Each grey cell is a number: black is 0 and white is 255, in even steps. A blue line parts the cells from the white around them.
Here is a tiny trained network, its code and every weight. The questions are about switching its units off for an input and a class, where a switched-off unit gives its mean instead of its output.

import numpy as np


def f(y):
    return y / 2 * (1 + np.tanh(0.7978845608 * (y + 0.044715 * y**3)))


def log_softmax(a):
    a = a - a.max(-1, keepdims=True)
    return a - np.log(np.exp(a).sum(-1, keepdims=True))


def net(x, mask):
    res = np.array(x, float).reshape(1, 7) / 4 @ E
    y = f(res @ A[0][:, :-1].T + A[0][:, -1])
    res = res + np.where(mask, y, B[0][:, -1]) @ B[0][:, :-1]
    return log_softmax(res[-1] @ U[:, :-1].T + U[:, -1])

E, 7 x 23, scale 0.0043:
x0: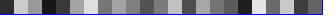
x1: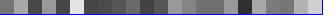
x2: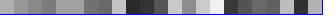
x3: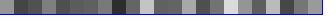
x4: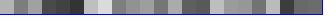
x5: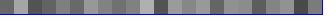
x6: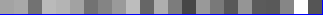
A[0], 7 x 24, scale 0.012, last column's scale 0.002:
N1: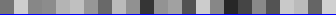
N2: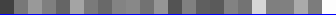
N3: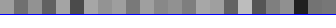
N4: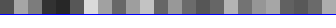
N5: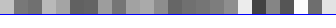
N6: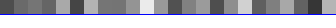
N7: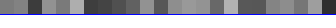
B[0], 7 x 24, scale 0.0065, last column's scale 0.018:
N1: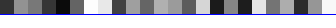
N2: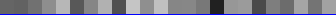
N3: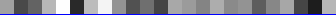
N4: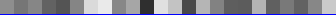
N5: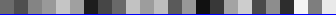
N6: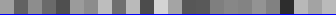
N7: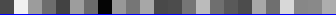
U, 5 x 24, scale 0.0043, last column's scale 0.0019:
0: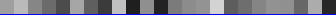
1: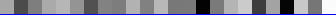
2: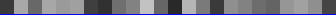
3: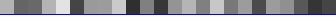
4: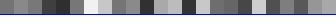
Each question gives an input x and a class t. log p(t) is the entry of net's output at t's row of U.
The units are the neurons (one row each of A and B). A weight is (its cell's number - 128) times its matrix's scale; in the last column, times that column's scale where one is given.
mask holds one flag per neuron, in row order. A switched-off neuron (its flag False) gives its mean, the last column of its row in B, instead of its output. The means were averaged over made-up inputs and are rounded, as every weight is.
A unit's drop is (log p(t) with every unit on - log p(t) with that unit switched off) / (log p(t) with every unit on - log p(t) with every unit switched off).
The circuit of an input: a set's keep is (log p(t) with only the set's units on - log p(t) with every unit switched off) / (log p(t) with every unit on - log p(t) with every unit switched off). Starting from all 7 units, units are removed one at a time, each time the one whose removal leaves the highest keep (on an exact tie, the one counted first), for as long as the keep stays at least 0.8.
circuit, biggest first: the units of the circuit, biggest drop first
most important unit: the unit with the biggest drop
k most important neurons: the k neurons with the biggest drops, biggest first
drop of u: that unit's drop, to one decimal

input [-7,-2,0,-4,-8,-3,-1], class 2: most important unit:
N6
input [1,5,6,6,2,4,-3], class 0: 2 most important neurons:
[N1, N7]
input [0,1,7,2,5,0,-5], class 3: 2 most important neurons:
[N1, N3]
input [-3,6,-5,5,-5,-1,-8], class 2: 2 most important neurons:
[N1, N7]
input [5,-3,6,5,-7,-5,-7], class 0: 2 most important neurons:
[N1, N4]
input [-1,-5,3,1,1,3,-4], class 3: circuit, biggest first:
[N1, N3]
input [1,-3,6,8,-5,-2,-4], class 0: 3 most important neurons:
[N1, N5, N7]
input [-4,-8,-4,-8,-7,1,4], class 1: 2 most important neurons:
[N5, N4]
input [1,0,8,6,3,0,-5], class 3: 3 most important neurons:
[N1, N3, N6]
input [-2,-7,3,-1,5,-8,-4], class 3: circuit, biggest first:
[N3, N1]
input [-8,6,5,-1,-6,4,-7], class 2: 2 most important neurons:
[N4, N3]
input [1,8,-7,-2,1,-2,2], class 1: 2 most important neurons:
[N1, N2]
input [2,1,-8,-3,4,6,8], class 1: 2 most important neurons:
[N5, N1]
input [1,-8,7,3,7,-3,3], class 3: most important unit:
N3
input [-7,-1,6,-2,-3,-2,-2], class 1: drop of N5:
-0.1
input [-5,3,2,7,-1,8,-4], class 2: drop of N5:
-0.1
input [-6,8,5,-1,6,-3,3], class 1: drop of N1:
0.2
